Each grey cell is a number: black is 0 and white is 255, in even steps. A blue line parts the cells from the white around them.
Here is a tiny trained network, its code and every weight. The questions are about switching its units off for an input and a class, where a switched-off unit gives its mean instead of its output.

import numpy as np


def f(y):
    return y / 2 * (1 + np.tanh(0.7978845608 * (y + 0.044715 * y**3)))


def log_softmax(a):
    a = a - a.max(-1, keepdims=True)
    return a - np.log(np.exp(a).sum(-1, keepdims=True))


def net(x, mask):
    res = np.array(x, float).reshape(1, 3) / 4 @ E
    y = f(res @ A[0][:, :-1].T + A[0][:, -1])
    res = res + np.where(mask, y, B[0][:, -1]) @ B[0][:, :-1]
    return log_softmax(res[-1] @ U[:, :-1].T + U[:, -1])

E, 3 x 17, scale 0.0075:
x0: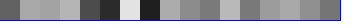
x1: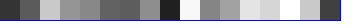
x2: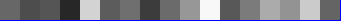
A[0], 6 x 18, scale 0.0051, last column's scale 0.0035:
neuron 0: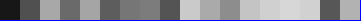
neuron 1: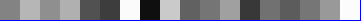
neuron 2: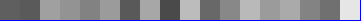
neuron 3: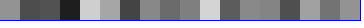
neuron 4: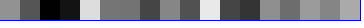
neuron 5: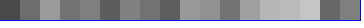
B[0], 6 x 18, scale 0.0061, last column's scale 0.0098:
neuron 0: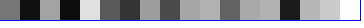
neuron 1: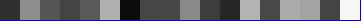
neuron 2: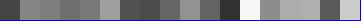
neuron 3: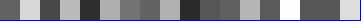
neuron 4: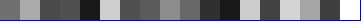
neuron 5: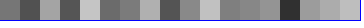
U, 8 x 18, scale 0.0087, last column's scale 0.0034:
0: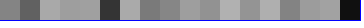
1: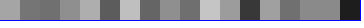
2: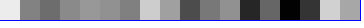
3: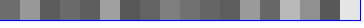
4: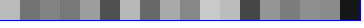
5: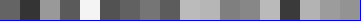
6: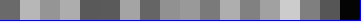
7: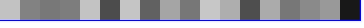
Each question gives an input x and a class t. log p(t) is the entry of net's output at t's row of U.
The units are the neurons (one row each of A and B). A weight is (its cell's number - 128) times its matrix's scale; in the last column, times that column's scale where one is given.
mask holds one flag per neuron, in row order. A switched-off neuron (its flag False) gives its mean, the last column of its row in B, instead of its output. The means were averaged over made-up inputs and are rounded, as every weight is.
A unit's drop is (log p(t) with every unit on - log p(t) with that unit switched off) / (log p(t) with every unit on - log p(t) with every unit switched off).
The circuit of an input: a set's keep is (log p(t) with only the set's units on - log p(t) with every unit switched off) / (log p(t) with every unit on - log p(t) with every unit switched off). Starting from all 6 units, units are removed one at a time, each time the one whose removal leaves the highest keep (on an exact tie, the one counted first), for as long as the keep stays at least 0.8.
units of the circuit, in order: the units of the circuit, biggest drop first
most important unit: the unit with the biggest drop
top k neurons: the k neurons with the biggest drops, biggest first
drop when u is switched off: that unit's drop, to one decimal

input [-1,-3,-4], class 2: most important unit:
neuron 4
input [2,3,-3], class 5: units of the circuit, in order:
(neuron 4; neuron 3)
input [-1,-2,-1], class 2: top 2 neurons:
(neuron 4; neuron 2)
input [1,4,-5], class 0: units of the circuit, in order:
(neuron 4; neuron 1)
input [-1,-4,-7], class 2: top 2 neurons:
(neuron 4; neuron 2)
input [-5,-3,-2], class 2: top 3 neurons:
(neuron 1; neuron 2; neuron 4)
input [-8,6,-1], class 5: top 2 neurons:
(neuron 0; neuron 4)
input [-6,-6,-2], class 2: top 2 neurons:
(neuron 1; neuron 2)
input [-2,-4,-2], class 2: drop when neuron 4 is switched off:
0.3
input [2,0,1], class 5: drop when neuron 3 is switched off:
0.8
